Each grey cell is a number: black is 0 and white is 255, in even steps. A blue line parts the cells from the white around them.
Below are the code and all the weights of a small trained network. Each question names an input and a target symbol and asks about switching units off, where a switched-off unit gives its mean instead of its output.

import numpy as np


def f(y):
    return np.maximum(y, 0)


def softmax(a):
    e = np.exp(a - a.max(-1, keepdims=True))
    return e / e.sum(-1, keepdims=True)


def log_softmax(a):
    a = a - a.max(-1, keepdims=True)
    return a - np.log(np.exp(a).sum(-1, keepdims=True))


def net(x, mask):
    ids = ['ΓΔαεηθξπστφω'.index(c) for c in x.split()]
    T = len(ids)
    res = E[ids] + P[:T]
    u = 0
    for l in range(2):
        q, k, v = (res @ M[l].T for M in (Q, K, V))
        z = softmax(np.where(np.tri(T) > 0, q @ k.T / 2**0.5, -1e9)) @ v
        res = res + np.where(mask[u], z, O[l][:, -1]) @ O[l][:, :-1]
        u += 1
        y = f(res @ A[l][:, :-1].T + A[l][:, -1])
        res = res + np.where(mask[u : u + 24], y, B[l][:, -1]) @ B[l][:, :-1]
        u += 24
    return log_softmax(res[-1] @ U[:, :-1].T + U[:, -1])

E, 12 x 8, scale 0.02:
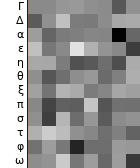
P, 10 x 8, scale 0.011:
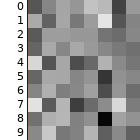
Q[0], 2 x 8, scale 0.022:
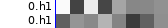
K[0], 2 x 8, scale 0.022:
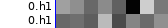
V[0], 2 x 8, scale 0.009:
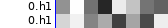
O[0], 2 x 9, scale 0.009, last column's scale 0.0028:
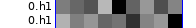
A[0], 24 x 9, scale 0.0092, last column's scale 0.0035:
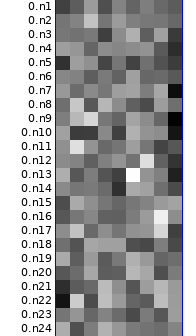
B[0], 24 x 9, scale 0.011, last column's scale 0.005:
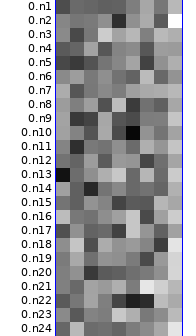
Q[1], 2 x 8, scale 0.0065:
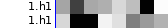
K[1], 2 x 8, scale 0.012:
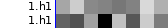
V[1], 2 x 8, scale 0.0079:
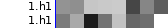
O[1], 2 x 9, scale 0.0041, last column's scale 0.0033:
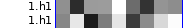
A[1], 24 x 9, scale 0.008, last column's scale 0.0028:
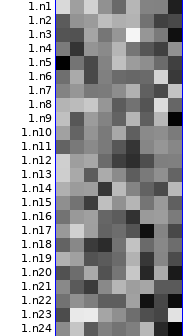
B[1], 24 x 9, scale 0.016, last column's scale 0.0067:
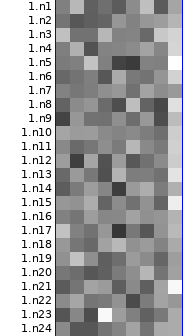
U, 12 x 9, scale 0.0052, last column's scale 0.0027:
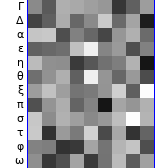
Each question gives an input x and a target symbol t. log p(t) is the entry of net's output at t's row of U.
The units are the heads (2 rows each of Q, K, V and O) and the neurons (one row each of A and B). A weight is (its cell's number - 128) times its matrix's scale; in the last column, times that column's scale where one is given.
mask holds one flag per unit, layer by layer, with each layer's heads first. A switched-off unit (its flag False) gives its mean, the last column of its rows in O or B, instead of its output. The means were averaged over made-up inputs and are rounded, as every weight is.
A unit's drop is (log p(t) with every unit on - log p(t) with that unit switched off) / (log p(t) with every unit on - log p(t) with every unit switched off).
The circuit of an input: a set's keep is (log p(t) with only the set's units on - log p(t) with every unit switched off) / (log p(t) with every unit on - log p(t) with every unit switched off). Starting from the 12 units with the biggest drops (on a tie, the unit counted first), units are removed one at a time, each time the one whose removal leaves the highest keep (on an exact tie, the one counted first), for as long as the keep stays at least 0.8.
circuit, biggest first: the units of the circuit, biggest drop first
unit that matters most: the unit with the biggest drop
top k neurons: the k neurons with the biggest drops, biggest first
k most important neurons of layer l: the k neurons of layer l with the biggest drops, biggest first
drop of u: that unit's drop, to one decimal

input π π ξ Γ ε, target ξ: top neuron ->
[1.n1]
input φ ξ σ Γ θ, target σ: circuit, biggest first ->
[0.h1, 1.n3, 0.n3]
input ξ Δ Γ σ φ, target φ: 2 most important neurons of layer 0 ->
[0.n14, 0.n20]
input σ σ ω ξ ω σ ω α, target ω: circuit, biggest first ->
[0.h1, 0.n10]
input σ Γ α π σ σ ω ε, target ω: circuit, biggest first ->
[0.h1, 0.n10]
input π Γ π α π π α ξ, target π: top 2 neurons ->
[0.n13, 1.n5]
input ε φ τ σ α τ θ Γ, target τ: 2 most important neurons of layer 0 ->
[0.n10, 0.n14]
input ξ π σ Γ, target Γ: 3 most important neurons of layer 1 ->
[1.n23, 1.n17, 1.n8]
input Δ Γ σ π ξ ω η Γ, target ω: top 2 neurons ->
[0.n13, 0.n10]
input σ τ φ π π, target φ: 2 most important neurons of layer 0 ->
[0.n10, 0.n5]
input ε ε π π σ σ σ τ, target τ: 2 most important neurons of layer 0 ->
[0.n9, 0.n11]
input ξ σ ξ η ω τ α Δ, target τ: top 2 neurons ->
[1.n12, 0.n14]
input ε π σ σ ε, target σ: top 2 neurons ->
[0.n13, 1.n3]
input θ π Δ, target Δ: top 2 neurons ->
[1.n8, 0.n22]
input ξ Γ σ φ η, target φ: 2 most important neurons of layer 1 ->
[1.n24, 1.n13]
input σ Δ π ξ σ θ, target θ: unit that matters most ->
0.n21
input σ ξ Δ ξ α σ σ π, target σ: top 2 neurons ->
[1.n3, 0.n3]
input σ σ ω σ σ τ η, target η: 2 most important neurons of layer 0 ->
[0.n13, 0.n8]
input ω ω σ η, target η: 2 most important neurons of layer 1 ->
[1.n17, 1.n12]
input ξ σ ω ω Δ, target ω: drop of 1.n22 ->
0.0
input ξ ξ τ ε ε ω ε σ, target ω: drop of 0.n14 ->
0.1
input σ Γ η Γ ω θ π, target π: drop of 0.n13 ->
-0.1
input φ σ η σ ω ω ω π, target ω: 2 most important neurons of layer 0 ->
[0.n10, 0.n13]
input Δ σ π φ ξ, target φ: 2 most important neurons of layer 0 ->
[0.n10, 0.n5]
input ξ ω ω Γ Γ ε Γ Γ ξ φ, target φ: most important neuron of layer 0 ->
[0.n5]
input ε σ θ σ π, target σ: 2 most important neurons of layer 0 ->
[0.n22, 0.n3]
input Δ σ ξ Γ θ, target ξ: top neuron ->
[0.n21]
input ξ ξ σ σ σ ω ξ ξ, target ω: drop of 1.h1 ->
0.4
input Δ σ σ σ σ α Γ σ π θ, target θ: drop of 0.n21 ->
0.2
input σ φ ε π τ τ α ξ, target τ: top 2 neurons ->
[1.n12, 0.n10]
